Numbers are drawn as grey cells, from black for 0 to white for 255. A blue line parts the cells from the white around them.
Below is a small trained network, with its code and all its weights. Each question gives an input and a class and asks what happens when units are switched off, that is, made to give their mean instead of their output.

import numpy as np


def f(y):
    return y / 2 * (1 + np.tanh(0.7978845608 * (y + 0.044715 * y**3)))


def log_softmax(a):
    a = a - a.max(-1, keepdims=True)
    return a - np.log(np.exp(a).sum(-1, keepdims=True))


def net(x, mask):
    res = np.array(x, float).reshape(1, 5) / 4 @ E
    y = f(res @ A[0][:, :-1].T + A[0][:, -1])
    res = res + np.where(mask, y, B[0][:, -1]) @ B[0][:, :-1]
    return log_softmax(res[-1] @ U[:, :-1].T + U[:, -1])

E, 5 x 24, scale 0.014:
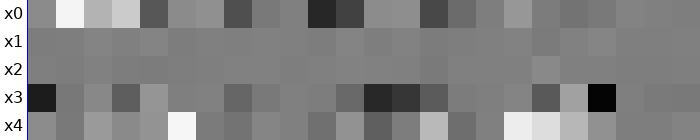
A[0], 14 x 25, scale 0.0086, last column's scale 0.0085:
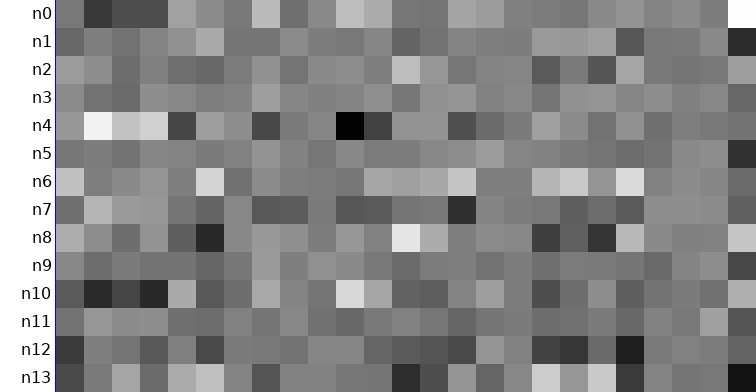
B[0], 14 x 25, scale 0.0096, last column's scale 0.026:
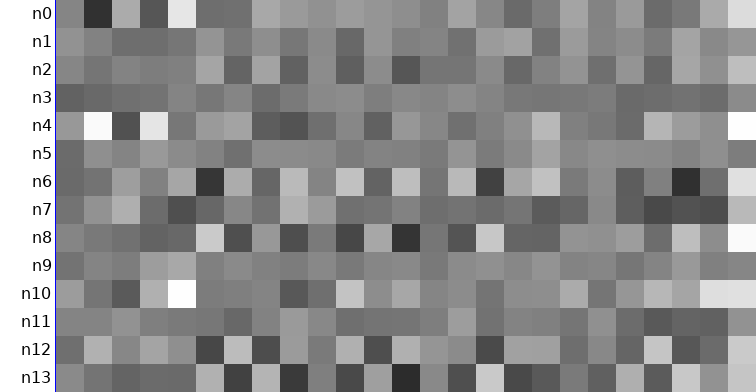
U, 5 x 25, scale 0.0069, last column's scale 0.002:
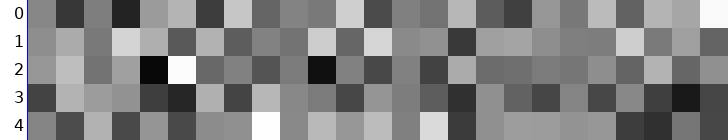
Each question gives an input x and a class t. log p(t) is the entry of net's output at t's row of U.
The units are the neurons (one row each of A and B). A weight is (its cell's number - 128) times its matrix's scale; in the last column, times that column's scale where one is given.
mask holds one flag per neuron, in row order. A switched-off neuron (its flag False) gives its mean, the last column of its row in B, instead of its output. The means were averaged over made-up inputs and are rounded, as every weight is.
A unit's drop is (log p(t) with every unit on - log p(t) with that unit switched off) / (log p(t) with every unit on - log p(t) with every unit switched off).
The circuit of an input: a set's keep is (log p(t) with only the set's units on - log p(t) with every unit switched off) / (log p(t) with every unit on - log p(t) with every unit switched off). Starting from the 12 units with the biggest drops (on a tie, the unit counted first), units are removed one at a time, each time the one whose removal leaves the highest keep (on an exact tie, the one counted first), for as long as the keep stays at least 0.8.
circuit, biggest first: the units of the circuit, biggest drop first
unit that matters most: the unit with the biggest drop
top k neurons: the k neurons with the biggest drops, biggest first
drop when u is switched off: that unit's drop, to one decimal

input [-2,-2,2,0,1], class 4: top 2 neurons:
(n8, n4)
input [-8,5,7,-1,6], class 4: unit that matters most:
n6
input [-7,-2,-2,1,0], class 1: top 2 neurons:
(n8, n10)
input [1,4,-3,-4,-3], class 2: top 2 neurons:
(n0, n10)
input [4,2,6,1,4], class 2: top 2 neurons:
(n10, n12)
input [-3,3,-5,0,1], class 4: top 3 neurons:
(n8, n4, n13)
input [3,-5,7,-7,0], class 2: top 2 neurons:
(n8, n10)
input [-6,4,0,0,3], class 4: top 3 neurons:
(n8, n4, n0)
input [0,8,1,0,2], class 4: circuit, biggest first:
(n8, n4)
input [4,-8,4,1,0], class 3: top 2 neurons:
(n8, n10)
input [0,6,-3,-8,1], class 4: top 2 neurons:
(n6, n13)
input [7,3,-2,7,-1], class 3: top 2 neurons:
(n12, n8)
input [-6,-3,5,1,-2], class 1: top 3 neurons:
(n10, n13, n8)
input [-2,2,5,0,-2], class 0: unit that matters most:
n4
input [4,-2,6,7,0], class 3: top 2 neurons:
(n12, n8)
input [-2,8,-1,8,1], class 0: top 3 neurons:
(n13, n4, n6)
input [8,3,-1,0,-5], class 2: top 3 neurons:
(n6, n8, n4)
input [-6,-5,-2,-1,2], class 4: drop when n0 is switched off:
0.2
